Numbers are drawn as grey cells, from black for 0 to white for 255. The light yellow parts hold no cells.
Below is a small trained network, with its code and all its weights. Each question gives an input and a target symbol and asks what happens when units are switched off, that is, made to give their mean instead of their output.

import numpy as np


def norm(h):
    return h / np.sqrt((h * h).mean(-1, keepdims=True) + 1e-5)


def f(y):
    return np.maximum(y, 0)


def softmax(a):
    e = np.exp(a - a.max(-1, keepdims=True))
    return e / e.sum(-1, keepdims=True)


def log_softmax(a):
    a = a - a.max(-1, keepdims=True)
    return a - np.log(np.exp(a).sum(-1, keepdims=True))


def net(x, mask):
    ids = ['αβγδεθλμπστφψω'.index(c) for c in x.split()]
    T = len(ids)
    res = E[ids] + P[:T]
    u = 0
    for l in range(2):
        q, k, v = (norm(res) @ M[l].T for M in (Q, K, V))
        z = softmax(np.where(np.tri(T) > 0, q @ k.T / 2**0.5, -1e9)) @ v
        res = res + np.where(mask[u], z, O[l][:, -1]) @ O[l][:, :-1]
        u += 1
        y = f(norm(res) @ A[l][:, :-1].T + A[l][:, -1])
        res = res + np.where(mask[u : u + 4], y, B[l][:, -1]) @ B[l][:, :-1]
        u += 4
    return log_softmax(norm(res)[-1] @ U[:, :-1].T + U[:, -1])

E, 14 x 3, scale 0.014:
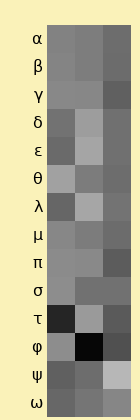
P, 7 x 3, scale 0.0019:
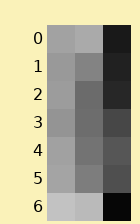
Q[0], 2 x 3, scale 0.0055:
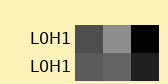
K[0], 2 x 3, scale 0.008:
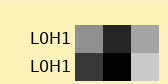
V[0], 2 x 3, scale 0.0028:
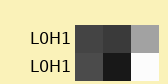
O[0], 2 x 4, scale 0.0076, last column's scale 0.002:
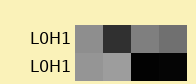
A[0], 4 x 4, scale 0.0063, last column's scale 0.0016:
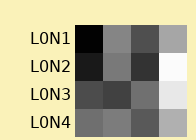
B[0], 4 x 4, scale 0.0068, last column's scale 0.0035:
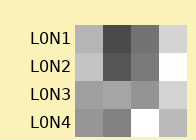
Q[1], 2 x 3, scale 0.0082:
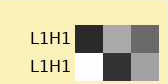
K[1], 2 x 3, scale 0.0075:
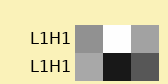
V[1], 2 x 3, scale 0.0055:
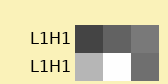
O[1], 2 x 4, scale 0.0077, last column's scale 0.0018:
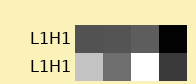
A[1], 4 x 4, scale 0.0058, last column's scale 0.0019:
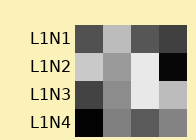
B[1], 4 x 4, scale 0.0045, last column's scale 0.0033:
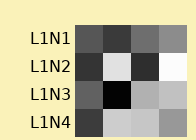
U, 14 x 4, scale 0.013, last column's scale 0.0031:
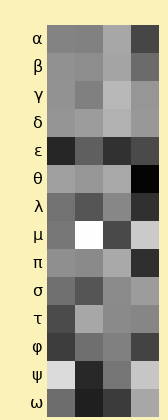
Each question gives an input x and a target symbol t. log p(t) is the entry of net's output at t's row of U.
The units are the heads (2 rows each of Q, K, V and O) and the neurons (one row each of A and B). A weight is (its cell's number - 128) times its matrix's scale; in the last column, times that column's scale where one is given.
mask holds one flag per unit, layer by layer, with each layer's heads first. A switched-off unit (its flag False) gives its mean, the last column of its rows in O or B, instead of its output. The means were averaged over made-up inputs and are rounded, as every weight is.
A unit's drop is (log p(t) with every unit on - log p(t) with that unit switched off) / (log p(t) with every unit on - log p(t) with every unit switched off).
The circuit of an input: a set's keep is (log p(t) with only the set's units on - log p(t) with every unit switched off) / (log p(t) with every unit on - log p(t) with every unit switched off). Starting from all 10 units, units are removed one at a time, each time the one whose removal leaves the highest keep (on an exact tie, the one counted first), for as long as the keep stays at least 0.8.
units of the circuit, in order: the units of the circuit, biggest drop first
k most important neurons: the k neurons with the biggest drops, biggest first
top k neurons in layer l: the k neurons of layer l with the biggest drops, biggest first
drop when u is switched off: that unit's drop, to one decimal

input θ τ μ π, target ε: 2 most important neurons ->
(L0N1 L0N2)
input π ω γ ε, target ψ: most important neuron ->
(L0N1)
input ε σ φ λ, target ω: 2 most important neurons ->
(L0N1 L0N2)
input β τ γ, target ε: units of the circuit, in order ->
(L0N1 L1H1 L0H1)
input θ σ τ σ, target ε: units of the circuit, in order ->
(L0N1 L0N2 L1H1)
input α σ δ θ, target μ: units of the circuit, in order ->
(L1N2 L0N2 L0H1)
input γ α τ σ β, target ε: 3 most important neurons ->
(L0N1 L0N2 L1N1)
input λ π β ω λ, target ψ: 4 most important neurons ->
(L0N1 L0N2 L1N2 L0N3)
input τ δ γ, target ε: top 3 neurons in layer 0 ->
(L0N1 L0N2 L0N4)
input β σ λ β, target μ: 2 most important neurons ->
(L1N2 L0N4)
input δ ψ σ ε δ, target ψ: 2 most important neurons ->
(L0N2 L0N1)
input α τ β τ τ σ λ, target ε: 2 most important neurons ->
(L0N1 L1N1)
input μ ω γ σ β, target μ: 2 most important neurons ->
(L0N3 L0N1)
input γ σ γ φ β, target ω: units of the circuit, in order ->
(L1H1)
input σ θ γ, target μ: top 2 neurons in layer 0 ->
(L0N3 L0N4)
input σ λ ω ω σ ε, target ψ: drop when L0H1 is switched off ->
0.1
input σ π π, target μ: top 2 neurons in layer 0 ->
(L0N3 L0N4)
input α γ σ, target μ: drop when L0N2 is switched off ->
0.2
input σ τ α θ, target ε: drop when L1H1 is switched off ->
0.8
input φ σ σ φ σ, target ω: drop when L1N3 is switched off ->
-0.2
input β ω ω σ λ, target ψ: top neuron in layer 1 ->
(L1N2)
